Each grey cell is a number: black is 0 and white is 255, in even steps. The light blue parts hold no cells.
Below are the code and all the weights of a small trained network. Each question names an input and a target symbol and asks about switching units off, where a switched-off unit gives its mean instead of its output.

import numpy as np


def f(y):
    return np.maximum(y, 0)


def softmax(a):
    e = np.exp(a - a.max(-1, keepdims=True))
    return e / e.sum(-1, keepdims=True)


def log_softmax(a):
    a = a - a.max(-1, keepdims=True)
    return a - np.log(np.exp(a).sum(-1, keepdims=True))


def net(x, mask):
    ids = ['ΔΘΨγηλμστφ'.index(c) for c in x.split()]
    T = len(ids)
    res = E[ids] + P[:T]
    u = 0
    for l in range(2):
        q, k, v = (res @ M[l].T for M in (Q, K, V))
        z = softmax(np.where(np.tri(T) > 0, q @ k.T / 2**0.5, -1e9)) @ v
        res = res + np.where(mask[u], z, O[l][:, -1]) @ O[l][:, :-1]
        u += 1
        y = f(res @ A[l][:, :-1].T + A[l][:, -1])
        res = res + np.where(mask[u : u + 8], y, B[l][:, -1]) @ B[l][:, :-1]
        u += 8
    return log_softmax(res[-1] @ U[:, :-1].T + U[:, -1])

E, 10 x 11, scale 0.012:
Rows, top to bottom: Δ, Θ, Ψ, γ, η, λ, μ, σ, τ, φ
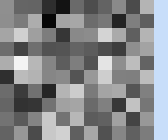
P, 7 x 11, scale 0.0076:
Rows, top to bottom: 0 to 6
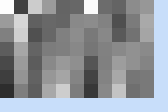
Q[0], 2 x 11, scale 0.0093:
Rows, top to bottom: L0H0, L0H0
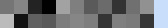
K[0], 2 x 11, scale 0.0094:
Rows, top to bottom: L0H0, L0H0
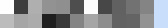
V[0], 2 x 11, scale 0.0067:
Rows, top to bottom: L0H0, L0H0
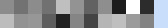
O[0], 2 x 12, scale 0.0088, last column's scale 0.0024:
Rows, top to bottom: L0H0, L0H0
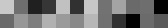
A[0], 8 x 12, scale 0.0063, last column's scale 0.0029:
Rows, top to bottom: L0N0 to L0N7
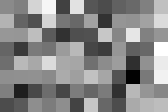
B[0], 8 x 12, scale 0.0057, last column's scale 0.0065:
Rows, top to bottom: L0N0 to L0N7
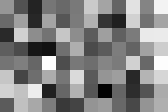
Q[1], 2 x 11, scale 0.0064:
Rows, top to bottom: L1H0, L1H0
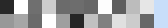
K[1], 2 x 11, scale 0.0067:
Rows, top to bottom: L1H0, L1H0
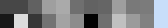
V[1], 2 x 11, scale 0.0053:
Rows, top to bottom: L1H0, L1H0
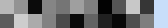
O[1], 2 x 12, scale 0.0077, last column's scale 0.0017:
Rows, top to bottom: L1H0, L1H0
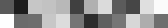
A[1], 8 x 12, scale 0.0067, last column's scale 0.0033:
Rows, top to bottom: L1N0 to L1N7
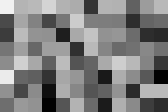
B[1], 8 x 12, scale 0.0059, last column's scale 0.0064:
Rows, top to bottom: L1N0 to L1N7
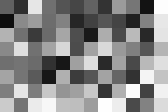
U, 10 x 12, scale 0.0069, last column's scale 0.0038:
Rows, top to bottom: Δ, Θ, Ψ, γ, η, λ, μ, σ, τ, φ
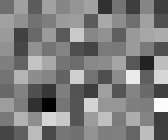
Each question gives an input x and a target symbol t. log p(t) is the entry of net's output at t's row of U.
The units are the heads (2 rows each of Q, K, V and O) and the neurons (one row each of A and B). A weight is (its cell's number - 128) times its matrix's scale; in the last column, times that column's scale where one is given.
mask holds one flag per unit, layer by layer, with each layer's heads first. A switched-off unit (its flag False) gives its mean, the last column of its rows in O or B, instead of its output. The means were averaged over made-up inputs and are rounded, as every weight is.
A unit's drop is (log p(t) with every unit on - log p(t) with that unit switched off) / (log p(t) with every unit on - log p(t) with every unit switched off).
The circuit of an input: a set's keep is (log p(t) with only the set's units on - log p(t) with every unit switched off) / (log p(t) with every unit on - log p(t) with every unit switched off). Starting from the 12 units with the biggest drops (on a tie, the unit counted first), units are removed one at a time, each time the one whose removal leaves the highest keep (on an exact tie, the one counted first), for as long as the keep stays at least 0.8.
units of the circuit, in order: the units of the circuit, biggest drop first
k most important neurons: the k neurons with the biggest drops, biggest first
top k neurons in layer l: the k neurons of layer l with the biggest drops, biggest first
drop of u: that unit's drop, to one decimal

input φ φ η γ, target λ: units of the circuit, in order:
L1N6; L0H0; L0N6
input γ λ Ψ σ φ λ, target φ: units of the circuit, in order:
L0H0; L1N4; L0N2; L1H0
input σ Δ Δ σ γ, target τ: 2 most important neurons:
L0N1; L1N6
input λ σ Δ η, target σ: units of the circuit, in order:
L0H0
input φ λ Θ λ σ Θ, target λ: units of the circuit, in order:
L1N6; L0H0; L0N4; L0N6
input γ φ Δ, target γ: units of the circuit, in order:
L1H0; L1N0; L0N6; L0N7
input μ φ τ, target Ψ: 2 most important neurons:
L0N0; L0N4
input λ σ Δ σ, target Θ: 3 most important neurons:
L1N7; L1N5; L0N6
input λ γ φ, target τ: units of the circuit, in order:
L1H0; L1N3
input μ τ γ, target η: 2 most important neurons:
L1N7; L0N6
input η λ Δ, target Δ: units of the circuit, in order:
L0H0; L0N5; L1N6
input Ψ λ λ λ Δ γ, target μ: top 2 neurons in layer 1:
L1N2; L1N1
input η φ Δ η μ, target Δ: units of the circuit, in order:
L0H0; L0N5; L1N6; L1N1
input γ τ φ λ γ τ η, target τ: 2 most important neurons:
L0N0; L0N3
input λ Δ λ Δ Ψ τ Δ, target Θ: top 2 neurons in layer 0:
L0N3; L0N7
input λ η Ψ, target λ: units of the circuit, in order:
L1H0
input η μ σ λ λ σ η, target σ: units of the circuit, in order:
L0H0; L1N4
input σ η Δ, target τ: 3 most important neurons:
L0N1; L1N6; L0N6
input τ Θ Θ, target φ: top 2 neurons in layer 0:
L0N0; L0N1
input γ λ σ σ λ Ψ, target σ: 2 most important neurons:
L1N4; L0N6
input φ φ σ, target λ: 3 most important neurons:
L1N6; L0N6; L0N1
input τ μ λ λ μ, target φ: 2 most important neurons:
L0N0; L0N1
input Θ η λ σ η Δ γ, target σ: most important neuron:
L1N5
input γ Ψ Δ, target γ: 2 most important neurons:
L1N0; L0N6
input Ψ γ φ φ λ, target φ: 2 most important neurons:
L1N4; L0N2
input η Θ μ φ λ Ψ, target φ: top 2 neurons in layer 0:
L0N2; L0N1
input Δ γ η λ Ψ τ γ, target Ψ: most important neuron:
L0N0
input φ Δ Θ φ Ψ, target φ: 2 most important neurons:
L0N2; L1N4
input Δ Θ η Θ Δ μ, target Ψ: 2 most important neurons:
L0N0; L0N4
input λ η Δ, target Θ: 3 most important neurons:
L1N7; L1N5; L0N7
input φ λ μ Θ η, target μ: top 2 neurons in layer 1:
L1N2; L1N6
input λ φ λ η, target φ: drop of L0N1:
0.1
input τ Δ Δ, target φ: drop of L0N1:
0.2
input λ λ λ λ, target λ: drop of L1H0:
1.0
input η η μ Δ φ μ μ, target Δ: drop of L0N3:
0.2
